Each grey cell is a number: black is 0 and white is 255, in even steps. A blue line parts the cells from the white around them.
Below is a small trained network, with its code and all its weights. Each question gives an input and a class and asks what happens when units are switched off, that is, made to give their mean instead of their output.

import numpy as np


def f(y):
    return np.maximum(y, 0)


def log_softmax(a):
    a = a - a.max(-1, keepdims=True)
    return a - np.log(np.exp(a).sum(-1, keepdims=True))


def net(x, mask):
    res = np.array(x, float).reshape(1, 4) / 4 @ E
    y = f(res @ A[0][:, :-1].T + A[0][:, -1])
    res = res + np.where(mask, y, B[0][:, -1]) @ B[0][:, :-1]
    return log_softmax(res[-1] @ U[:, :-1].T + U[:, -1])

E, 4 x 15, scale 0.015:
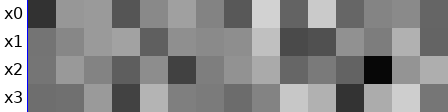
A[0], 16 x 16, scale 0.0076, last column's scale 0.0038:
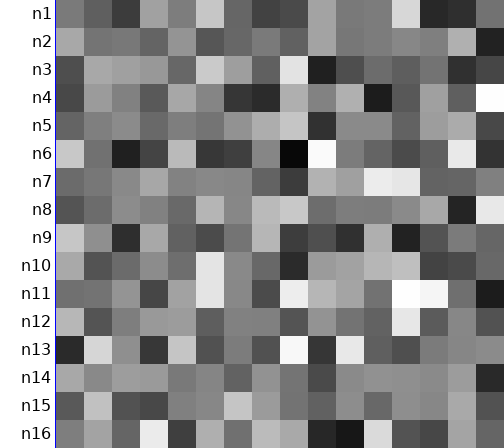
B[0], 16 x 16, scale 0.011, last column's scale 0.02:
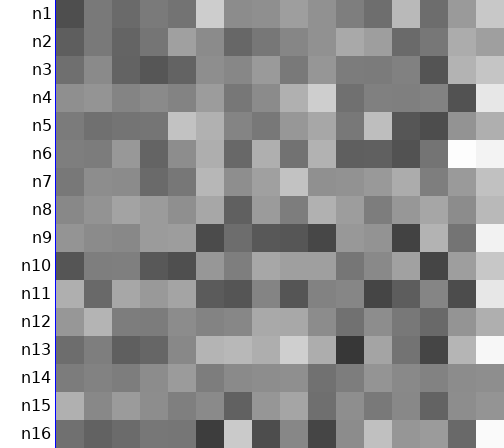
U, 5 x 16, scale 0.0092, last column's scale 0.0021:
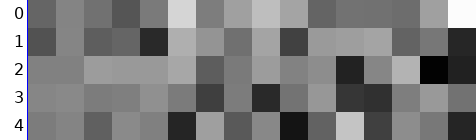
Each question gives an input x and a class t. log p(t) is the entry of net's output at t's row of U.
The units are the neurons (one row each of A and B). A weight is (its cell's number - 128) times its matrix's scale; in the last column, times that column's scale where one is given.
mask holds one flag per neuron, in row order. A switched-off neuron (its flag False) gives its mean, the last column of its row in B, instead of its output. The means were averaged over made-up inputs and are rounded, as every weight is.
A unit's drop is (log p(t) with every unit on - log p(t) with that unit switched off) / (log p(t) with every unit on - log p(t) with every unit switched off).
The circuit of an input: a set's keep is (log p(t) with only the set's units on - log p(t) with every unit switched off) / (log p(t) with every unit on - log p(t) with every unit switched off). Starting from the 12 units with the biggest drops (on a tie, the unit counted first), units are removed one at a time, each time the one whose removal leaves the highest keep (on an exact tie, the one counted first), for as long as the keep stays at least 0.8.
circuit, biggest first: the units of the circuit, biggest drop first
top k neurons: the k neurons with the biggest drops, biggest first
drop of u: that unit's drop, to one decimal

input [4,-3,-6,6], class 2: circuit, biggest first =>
(n11)
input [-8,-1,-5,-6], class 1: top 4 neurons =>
(n10; n1; n7; n11)
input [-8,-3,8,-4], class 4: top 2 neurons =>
(n16; n9)
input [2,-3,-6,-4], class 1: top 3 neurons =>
(n6; n13; n4)
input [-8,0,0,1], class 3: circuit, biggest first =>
(n13; n9)
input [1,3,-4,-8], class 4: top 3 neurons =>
(n16; n9; n13)
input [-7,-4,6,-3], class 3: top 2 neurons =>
(n6; n13)
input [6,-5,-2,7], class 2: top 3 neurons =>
(n11; n6; n3)
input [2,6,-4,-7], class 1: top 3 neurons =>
(n3; n11; n8)
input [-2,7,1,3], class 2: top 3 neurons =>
(n13; n6; n10)
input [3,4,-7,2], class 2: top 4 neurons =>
(n11; n13; n6; n5)
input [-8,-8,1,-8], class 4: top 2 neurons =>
(n9; n16)
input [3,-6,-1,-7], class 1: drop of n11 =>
0.1
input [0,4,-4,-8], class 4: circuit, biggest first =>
(n16)
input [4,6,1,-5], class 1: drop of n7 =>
-0.1
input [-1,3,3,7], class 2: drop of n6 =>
0.3
